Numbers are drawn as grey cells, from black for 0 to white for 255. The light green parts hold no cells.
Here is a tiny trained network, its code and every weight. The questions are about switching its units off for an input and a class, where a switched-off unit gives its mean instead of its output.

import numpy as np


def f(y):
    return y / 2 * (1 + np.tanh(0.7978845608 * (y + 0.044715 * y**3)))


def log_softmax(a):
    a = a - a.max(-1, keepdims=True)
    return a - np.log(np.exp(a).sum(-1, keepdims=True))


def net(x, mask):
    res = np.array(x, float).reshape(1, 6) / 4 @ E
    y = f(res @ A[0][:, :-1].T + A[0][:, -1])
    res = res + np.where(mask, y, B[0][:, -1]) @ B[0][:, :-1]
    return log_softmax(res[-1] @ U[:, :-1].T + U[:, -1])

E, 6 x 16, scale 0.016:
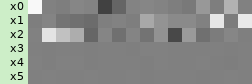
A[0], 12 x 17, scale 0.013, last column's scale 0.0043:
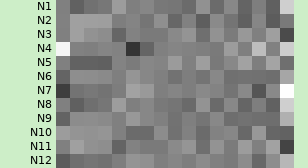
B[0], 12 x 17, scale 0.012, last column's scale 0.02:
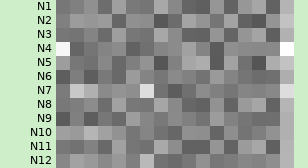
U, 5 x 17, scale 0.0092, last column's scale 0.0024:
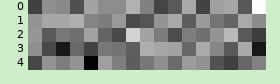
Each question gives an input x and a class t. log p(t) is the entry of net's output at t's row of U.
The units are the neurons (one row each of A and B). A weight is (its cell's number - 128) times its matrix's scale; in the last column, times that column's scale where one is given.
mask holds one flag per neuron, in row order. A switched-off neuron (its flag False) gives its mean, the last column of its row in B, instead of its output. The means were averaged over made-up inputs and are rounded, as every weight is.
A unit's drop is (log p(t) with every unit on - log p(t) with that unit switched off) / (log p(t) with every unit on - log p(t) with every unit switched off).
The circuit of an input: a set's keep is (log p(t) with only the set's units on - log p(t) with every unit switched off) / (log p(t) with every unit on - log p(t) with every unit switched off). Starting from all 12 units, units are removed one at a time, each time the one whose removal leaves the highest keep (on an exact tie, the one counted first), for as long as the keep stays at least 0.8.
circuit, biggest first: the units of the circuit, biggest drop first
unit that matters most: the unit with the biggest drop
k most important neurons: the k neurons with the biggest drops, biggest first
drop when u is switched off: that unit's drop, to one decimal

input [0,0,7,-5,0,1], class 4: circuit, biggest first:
(N2, N4, N7)
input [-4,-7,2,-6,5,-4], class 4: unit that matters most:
N2
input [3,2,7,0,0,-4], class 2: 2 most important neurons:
(N11, N3)
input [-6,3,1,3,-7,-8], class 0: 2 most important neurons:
(N4, N2)
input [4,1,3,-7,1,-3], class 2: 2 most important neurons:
(N7, N5)
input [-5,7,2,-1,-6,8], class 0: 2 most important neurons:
(N11, N3)
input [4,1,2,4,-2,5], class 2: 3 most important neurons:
(N7, N5, N2)
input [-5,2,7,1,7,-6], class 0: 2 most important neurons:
(N11, N3)
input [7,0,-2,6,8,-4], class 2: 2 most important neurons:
(N2, N5)
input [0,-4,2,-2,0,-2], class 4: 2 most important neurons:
(N4, N7)
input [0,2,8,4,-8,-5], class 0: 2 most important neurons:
(N4, N11)
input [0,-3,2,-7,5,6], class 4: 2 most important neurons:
(N4, N7)
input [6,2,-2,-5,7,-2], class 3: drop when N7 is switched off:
0.1
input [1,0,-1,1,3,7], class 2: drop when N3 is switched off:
-0.1
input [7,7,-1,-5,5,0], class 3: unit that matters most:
N5
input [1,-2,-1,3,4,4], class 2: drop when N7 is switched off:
0.3
